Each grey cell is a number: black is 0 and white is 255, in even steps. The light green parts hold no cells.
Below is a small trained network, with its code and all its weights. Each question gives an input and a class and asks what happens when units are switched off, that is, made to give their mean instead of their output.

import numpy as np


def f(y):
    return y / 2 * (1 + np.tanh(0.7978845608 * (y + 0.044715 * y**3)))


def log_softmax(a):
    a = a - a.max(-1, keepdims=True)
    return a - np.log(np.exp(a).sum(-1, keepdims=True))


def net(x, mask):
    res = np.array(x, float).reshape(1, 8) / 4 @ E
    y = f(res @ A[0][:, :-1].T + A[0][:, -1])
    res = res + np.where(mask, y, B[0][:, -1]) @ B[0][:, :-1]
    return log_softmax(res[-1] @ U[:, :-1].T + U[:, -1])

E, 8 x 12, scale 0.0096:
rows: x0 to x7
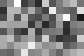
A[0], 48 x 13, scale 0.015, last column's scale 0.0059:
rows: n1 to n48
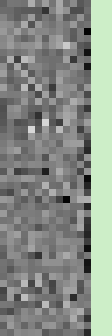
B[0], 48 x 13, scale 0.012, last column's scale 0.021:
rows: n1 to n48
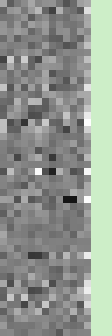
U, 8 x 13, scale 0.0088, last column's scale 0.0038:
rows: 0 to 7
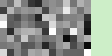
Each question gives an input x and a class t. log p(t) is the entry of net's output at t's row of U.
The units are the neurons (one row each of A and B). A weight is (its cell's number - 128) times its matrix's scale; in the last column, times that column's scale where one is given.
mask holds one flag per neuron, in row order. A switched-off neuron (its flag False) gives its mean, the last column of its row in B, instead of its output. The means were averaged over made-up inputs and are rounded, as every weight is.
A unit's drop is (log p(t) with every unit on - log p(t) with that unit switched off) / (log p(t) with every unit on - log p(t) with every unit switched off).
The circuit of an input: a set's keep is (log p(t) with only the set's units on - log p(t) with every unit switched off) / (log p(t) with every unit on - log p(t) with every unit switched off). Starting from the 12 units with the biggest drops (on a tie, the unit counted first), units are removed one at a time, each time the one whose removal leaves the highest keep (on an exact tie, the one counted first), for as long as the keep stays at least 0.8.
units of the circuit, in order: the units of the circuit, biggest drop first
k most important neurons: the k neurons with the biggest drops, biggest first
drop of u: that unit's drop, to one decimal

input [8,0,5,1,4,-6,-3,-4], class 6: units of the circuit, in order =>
[n25]
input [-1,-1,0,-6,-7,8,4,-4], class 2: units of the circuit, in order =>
[n25 n2]
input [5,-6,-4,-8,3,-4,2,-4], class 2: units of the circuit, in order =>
[n25 n2]
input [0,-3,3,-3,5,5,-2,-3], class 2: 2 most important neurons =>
[n18 n9]
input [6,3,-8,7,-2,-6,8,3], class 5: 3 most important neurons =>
[n18 n10 n37]
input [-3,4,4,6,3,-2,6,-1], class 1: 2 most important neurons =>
[n29 n13]
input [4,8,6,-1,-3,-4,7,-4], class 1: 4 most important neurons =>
[n29 n13 n41 n18]
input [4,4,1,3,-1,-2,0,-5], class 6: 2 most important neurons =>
[n43 n9]
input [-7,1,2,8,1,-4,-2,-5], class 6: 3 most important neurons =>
[n25 n18 n19]
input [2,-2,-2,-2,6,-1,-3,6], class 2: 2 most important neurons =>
[n25 n2]
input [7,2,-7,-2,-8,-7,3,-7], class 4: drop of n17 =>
0.2
